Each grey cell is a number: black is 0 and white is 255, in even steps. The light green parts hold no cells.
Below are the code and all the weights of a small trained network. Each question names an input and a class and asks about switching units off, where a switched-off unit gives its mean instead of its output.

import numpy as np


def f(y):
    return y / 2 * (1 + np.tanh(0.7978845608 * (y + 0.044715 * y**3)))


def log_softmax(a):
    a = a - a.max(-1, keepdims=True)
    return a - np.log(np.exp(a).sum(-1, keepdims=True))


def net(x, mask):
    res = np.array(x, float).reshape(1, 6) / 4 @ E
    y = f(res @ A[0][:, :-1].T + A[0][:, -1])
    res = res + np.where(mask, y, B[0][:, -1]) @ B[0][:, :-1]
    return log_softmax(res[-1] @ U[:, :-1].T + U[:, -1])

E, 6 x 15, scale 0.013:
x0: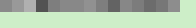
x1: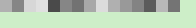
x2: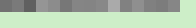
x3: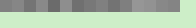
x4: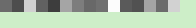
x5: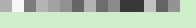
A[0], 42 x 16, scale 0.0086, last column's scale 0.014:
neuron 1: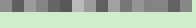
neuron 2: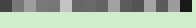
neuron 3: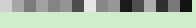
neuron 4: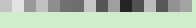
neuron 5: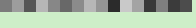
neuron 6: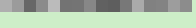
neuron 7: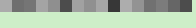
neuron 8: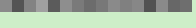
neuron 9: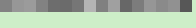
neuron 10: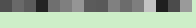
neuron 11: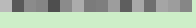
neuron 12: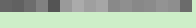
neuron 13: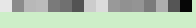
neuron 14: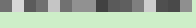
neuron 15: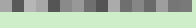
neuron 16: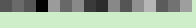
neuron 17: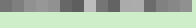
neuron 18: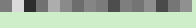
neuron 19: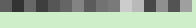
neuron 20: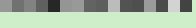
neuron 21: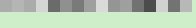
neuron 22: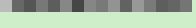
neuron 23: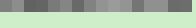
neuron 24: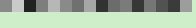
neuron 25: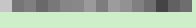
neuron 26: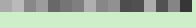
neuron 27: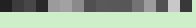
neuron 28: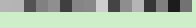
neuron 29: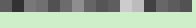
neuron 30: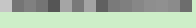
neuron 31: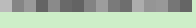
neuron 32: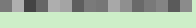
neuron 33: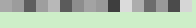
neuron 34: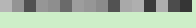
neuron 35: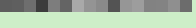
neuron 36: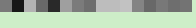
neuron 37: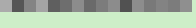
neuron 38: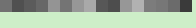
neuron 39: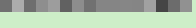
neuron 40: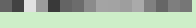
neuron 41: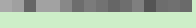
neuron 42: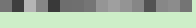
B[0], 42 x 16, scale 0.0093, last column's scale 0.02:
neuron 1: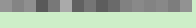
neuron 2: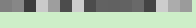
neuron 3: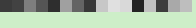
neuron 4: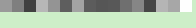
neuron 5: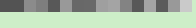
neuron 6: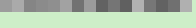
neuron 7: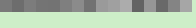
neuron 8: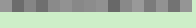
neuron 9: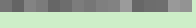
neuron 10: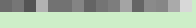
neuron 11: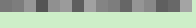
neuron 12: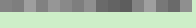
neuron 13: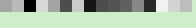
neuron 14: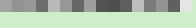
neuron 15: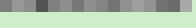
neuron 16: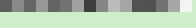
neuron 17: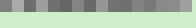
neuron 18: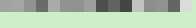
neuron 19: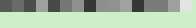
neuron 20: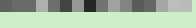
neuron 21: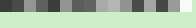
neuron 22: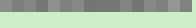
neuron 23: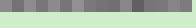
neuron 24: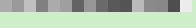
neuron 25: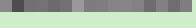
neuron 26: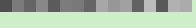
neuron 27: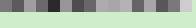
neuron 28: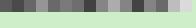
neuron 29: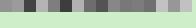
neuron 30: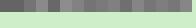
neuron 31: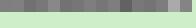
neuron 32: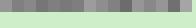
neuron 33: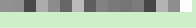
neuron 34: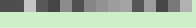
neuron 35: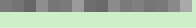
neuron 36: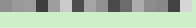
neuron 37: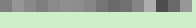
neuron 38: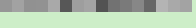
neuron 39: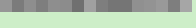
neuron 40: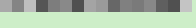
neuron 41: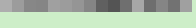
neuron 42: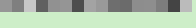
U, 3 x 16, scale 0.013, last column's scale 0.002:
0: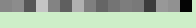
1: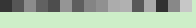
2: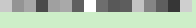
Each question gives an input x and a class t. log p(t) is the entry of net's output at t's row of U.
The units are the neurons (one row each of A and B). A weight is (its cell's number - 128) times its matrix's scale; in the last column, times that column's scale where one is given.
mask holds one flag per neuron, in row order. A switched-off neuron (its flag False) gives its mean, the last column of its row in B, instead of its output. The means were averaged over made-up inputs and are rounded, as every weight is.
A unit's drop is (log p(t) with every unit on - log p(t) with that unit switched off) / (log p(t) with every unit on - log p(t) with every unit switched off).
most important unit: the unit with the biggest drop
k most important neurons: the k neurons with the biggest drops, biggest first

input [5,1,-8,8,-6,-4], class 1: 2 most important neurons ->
[neuron 34; neuron 5]
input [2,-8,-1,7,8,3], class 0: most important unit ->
neuron 2
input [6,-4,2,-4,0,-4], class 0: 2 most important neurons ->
[neuron 21; neuron 3]
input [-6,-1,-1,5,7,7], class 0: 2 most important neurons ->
[neuron 4; neuron 2]
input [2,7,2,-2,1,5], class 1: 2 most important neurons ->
[neuron 21; neuron 3]
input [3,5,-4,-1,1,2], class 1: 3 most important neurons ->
[neuron 21; neuron 33; neuron 29]
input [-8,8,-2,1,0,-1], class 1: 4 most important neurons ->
[neuron 21; neuron 24; neuron 14; neuron 18]
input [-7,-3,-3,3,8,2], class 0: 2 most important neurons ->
[neuron 2; neuron 21]
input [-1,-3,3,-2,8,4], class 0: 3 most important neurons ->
[neuron 2; neuron 4; neuron 21]
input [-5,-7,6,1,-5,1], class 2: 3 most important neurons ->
[neuron 24; neuron 14; neuron 18]
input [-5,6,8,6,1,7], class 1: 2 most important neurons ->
[neuron 3; neuron 21]
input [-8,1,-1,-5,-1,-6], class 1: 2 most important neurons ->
[neuron 4; neuron 13]
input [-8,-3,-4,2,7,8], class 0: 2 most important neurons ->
[neuron 4; neuron 2]
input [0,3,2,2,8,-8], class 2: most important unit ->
neuron 36
